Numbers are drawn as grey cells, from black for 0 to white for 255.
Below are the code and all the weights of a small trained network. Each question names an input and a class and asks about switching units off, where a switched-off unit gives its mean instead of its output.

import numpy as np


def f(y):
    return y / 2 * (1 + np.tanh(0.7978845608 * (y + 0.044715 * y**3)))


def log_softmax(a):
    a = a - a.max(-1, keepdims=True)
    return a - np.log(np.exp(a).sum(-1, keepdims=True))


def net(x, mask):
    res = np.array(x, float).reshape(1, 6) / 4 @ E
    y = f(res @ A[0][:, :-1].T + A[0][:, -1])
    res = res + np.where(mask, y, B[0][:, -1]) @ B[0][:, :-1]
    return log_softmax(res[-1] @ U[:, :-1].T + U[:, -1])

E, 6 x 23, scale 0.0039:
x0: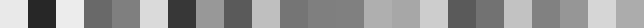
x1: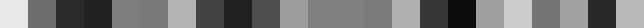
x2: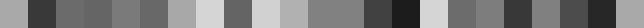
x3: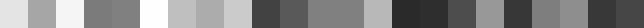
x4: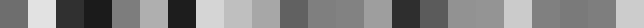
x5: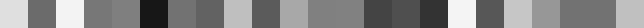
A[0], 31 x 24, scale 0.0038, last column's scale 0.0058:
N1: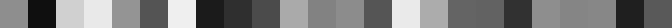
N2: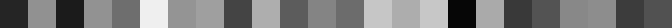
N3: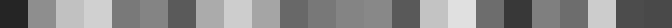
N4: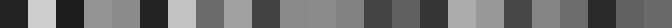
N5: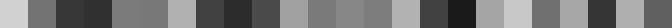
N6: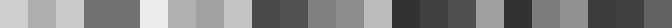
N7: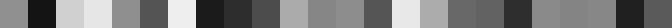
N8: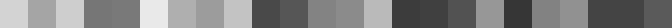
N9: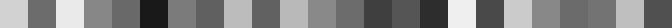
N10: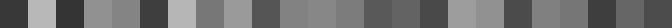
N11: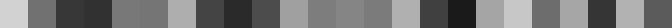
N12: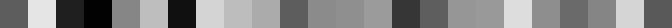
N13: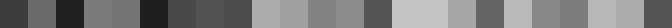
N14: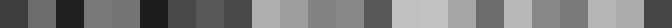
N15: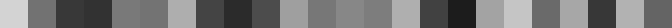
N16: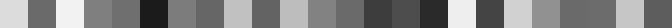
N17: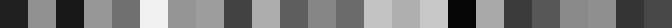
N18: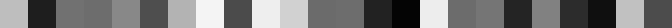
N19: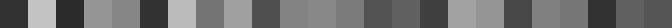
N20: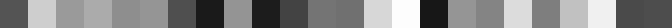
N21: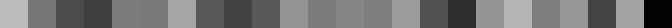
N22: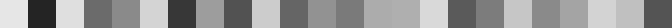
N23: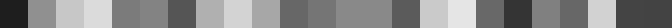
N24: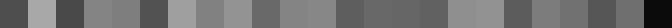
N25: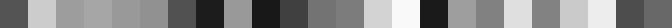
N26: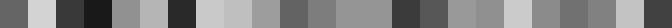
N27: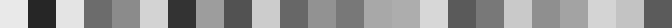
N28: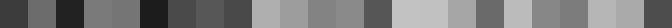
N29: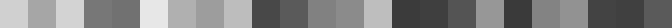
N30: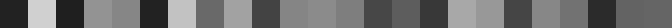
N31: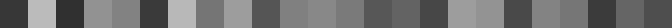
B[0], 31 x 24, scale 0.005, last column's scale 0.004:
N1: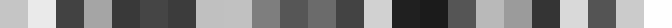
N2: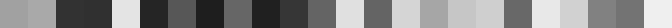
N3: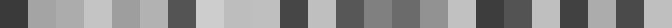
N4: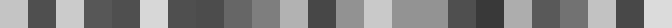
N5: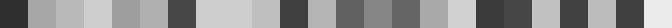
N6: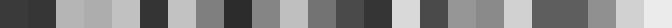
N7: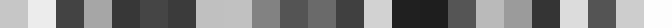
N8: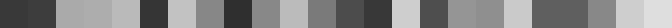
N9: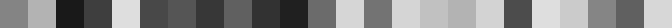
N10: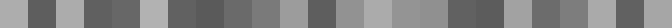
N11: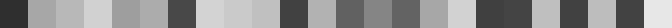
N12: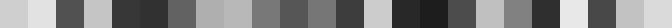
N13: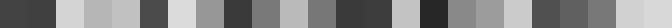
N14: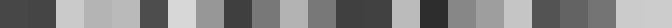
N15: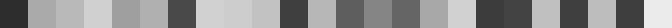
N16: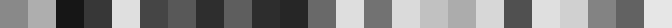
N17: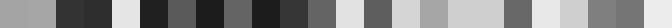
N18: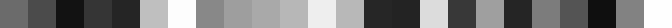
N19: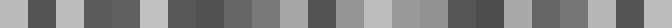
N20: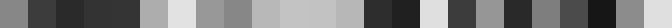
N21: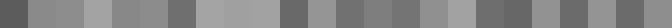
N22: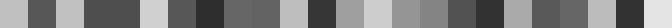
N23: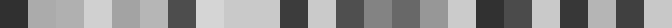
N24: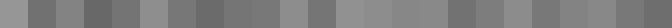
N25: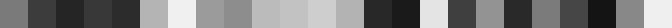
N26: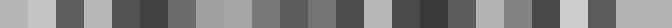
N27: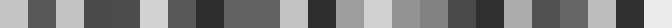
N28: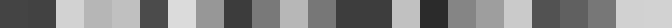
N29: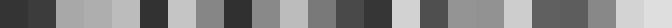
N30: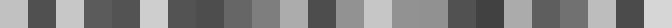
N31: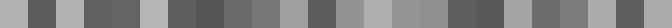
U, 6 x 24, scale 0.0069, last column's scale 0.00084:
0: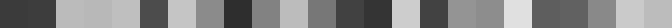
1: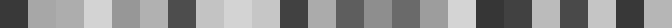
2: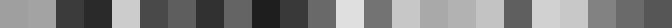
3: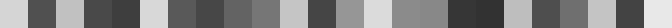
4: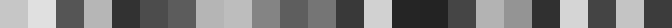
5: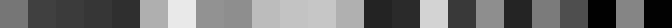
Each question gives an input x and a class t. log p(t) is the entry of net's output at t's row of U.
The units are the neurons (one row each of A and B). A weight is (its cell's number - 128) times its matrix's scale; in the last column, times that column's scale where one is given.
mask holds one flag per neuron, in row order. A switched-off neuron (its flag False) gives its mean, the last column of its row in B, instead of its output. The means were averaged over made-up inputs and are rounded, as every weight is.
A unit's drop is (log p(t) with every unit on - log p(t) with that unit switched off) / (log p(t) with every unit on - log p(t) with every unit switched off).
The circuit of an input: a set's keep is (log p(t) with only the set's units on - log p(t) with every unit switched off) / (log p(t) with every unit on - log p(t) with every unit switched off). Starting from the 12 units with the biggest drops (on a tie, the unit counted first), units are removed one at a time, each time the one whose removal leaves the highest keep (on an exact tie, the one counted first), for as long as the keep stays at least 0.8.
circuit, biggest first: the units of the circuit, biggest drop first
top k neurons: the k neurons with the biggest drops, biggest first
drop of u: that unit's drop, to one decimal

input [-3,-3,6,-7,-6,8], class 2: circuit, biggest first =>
(N16)
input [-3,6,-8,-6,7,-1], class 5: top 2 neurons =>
(N25; N20)
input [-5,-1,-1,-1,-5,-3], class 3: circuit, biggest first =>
(N4; N30)
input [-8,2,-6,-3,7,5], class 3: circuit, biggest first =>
(N4; N30)
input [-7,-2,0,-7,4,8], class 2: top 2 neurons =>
(N16; N9)
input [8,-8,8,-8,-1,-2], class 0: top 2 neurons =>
(N13; N28)
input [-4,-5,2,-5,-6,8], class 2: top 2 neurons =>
(N16; N9)
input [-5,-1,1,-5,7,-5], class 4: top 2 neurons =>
(N12; N26)
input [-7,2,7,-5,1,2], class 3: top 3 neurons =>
(N4; N30; N19)
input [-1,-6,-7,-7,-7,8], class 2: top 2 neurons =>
(N9; N16)
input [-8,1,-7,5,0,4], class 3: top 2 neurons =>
(N4; N30)
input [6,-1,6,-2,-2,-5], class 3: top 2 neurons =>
(N27; N22)
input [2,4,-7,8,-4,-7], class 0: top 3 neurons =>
(N6; N29; N8)
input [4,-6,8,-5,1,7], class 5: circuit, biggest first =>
(N18)
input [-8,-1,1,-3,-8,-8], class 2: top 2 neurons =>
(N17; N2)
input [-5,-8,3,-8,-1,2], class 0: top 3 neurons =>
(N13; N28; N14)
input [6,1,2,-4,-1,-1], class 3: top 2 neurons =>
(N27; N22)
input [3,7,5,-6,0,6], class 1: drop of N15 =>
0.4
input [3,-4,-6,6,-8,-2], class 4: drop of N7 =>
0.6
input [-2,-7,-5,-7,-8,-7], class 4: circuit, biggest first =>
(N1)
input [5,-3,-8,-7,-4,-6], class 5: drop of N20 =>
1.1
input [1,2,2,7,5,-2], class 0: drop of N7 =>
0.0
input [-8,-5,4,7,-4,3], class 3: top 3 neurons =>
(N4; N30; N19)
